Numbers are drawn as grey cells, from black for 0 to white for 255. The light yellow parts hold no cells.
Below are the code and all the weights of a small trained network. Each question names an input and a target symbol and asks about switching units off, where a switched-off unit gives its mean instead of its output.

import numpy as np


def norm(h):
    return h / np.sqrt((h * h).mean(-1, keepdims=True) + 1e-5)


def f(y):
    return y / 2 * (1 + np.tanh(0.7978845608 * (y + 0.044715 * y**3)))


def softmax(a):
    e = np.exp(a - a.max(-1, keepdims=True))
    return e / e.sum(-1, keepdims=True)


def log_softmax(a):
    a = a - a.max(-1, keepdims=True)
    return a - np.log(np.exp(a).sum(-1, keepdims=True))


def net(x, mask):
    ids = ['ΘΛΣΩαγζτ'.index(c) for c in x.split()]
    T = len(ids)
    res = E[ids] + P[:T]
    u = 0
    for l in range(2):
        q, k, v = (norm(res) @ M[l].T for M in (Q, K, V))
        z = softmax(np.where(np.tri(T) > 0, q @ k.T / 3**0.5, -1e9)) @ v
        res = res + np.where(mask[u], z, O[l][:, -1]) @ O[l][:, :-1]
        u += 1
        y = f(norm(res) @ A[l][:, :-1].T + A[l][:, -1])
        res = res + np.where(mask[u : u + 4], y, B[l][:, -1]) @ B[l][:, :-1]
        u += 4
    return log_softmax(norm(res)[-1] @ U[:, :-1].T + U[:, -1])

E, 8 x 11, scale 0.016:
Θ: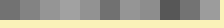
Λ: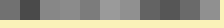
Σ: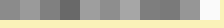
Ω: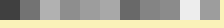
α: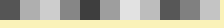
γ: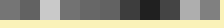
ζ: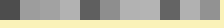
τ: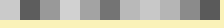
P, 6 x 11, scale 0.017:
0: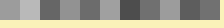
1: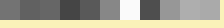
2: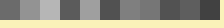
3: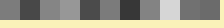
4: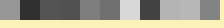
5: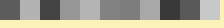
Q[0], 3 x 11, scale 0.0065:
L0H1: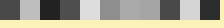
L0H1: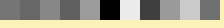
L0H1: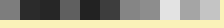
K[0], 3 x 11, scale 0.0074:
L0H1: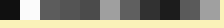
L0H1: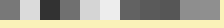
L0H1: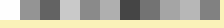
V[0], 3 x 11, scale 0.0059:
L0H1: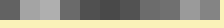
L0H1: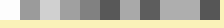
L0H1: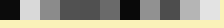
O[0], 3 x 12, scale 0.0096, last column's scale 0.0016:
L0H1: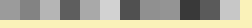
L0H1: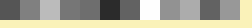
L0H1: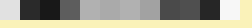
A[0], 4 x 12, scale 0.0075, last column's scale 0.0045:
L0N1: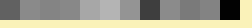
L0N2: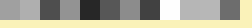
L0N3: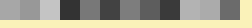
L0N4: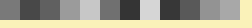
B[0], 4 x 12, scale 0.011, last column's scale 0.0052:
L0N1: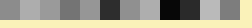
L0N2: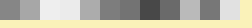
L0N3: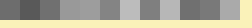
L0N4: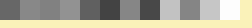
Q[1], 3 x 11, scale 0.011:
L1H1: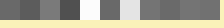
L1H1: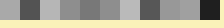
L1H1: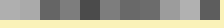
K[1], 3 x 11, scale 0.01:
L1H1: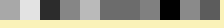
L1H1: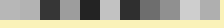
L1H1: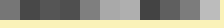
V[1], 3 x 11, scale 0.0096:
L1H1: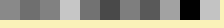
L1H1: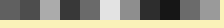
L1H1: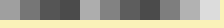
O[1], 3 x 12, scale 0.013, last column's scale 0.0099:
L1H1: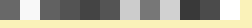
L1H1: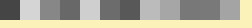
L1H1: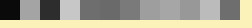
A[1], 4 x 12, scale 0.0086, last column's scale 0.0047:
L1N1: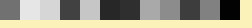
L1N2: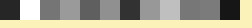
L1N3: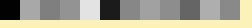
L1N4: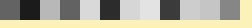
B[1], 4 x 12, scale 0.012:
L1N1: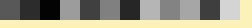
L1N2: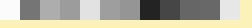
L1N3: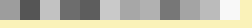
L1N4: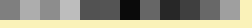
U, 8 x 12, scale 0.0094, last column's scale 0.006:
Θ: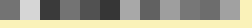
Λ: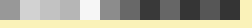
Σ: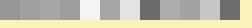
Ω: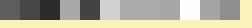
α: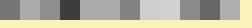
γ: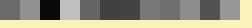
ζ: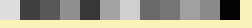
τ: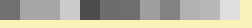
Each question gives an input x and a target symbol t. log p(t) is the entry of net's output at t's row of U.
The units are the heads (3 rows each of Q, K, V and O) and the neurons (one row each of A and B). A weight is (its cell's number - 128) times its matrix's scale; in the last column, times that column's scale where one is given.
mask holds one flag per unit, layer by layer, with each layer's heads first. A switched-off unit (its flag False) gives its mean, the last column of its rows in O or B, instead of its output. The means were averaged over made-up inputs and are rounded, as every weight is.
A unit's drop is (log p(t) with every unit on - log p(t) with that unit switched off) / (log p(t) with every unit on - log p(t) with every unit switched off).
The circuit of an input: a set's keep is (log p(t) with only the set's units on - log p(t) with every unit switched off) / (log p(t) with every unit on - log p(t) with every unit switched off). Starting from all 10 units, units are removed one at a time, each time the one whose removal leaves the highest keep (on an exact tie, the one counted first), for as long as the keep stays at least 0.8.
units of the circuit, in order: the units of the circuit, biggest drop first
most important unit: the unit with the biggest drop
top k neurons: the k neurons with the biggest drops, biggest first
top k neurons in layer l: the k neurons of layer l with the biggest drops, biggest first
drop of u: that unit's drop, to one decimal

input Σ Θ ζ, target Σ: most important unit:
L1H1
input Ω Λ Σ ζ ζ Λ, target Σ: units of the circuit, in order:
[L1N2, L1N3, L1H1]
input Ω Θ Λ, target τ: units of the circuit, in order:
[L1H1, L0H1, L1N2]
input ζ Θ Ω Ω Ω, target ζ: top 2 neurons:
[L1N2, L1N1]
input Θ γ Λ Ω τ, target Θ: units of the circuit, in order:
[L1H1, L1N3]
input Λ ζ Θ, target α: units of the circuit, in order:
[L1H1, L1N3, L0H1, L0N4]
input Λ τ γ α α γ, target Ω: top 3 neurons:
[L1N1, L1N3, L0N3]
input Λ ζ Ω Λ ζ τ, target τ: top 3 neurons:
[L0N4, L1N4, L1N3]
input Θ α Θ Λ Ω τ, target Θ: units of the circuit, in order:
[L1H1, L0N4]
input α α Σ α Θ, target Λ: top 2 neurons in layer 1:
[L1N1, L1N4]
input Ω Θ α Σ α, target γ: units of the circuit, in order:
[L1H1, L1N4, L1N3]
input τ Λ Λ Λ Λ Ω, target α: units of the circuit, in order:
[L1H1, L0N2]
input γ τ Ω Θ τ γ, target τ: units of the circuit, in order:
[L1H1, L1N2]
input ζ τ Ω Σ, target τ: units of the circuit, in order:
[L0H1]
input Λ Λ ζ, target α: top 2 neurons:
[L1N1, L1N3]
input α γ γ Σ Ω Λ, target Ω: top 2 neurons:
[L1N1, L1N3]
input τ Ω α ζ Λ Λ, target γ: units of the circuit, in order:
[L1H1, L1N1, L1N3]
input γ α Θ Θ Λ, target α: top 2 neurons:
[L0N4, L1N2]
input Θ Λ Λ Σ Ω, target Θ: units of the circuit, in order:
[L1H1, L1N3]
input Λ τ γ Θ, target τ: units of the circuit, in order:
[L0H1]
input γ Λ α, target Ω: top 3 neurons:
[L1N1, L1N3, L0N4]
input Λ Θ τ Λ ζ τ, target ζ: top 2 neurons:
[L0N2, L1N2]
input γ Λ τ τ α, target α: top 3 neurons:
[L0N4, L1N2, L0N2]
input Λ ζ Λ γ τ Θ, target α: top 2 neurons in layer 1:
[L1N1, L1N3]
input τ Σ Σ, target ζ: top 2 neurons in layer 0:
[L0N3, L0N4]
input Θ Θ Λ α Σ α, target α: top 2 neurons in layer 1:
[L1N1, L1N3]
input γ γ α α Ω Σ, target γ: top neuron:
[L1N1]
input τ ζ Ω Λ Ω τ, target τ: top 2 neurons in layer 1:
[L1N4, L1N2]
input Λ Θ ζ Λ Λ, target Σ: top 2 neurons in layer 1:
[L1N3, L1N2]
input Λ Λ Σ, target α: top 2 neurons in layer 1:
[L1N1, L1N3]
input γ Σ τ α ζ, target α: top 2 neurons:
[L0N4, L1N2]
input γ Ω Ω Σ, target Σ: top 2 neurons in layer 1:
[L1N1, L1N2]
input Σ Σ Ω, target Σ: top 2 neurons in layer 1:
[L1N2, L1N1]
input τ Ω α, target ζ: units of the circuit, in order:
[L1H1]
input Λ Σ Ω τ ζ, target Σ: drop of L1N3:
0.1
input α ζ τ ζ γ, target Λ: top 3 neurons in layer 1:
[L1N1, L1N4, L1N3]
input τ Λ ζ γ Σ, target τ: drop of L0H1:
0.9
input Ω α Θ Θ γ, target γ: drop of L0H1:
0.2
